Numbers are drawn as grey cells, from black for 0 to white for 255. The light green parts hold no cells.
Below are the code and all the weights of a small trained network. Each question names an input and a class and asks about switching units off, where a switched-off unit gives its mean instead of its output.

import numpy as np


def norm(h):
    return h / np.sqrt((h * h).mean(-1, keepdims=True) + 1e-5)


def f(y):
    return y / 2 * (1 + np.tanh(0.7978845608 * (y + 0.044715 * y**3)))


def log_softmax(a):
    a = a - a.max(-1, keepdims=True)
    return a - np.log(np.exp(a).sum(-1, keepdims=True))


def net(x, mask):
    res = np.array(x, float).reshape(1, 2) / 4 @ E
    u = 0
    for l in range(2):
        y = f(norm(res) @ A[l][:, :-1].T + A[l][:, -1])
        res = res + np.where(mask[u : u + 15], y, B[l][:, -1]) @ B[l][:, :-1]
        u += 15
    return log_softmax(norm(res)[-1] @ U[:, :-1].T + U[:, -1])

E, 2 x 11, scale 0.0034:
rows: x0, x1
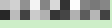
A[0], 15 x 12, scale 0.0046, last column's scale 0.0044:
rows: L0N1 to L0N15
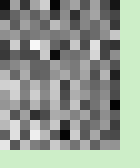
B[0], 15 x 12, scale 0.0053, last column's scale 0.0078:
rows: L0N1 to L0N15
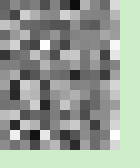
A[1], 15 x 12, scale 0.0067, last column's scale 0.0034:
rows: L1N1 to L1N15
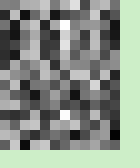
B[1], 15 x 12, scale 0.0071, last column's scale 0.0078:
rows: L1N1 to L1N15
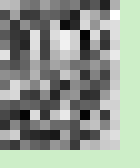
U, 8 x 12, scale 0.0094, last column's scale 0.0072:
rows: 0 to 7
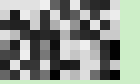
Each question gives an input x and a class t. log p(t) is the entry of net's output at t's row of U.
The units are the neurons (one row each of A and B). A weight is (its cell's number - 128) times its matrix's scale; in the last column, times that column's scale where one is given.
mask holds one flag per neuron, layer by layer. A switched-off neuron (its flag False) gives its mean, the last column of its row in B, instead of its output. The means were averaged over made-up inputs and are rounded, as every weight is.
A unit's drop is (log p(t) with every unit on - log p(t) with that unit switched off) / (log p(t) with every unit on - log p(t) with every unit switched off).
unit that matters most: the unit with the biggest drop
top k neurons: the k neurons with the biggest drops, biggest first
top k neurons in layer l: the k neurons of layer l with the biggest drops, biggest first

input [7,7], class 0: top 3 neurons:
[L0N13 L0N9 L0N10]
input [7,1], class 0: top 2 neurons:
[L0N14 L0N5]
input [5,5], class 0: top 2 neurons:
[L0N13 L0N9]
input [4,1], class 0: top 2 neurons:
[L0N14 L0N5]
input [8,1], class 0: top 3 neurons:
[L0N14 L0N5 L1N1]
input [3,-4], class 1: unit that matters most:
L0N14
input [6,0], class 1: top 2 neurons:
[L0N9 L0N13]
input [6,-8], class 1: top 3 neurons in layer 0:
[L0N14 L0N5 L0N9]
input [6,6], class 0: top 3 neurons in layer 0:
[L0N13 L0N9 L0N10]
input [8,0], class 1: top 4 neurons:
[L0N9 L0N13 L0N10 L0N11]
